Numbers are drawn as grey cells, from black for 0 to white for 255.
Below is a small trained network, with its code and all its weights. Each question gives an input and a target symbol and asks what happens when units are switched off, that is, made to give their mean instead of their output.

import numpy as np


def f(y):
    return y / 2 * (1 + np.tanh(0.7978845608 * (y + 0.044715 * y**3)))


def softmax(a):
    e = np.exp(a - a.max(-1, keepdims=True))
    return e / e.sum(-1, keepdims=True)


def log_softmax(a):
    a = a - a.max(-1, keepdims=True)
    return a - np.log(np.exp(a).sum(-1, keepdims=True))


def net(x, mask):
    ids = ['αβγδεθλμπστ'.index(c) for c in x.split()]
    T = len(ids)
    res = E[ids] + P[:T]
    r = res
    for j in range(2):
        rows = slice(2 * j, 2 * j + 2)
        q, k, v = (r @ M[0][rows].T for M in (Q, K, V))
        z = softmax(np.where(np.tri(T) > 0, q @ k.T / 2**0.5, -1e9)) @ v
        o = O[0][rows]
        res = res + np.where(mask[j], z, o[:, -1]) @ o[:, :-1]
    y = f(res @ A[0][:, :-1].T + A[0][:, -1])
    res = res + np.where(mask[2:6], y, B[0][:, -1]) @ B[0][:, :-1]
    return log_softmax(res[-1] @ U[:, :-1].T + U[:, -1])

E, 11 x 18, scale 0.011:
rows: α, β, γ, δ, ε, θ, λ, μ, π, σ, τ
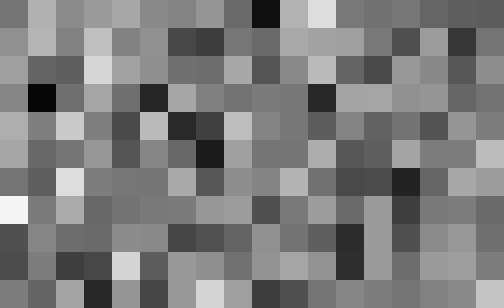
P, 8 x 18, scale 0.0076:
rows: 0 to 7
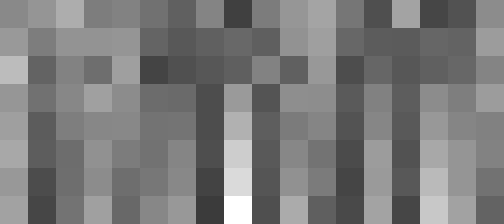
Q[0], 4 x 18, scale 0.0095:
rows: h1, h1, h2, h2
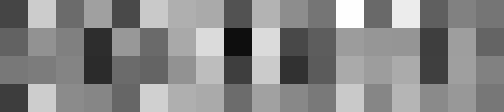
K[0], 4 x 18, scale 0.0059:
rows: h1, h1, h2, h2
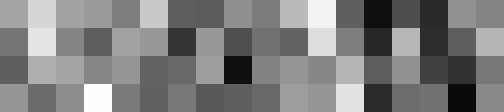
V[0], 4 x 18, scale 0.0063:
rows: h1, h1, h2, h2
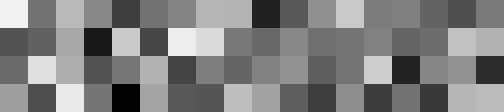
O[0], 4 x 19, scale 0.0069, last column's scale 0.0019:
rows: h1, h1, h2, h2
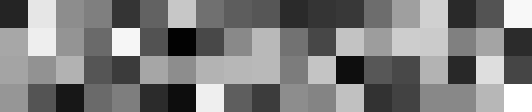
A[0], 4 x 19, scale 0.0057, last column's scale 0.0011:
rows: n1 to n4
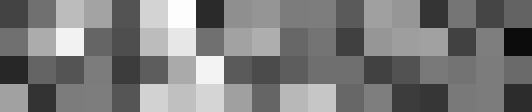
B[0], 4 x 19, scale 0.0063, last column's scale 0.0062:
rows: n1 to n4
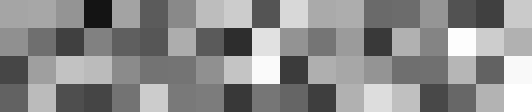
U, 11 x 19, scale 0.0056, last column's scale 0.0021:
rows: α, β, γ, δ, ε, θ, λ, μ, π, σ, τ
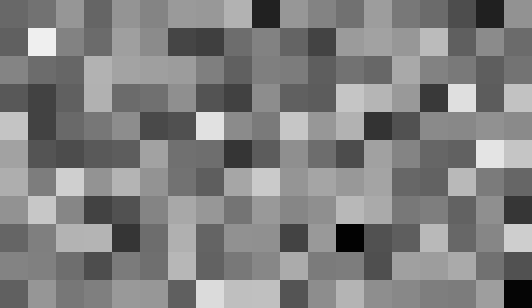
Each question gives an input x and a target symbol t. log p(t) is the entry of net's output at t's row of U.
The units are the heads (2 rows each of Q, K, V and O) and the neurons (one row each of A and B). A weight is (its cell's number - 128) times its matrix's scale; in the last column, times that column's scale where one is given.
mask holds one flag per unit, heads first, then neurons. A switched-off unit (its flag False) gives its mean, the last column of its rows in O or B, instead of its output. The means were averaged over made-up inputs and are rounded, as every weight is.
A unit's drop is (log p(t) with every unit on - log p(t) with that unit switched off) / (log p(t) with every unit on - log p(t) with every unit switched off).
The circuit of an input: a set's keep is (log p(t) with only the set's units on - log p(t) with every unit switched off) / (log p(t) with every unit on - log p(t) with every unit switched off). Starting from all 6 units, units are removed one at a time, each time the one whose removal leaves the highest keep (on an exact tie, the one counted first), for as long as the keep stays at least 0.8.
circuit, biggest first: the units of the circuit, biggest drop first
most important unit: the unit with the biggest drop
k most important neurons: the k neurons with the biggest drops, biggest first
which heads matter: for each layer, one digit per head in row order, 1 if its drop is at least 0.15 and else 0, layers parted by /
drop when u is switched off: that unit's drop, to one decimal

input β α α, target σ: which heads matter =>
01
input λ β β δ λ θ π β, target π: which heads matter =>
11
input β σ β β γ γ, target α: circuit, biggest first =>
[h2; n1; h1]
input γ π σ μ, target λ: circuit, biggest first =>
[h1; h2]
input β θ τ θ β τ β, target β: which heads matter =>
10
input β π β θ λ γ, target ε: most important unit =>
h2
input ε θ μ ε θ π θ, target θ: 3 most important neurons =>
[n4; n3; n1]
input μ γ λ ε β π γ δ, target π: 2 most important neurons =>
[n4; n1]
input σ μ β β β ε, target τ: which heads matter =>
11
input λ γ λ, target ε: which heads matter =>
11
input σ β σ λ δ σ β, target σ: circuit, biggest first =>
[h2; n2; n1]
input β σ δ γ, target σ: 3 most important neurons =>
[n2; n1; n3]
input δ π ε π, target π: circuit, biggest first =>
[h2; n4]
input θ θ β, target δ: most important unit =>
h2
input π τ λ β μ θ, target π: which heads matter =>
10
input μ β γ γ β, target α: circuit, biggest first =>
[n1; h1; h2]
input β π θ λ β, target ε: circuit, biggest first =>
[h2; n4]
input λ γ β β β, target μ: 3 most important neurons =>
[n4; n1; n3]
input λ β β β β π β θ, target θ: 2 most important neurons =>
[n4; n3]
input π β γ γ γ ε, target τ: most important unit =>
n3
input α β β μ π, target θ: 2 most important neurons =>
[n3; n4]
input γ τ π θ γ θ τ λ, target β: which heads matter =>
10
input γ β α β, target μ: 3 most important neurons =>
[n1; n4; n2]
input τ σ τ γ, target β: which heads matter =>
10
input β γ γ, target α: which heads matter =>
11
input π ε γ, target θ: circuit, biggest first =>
[h1; n4; h2]
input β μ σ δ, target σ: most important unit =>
h2
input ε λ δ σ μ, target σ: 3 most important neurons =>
[n2; n1; n3]
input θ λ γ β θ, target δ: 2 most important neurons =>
[n1; n3]
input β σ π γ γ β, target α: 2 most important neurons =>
[n1; n3]
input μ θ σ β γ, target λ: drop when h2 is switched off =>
0.5
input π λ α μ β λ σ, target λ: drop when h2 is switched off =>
0.3
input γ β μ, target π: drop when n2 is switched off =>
0.0
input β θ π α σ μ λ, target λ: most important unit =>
h1
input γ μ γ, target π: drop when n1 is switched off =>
0.0
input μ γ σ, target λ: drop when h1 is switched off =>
0.9
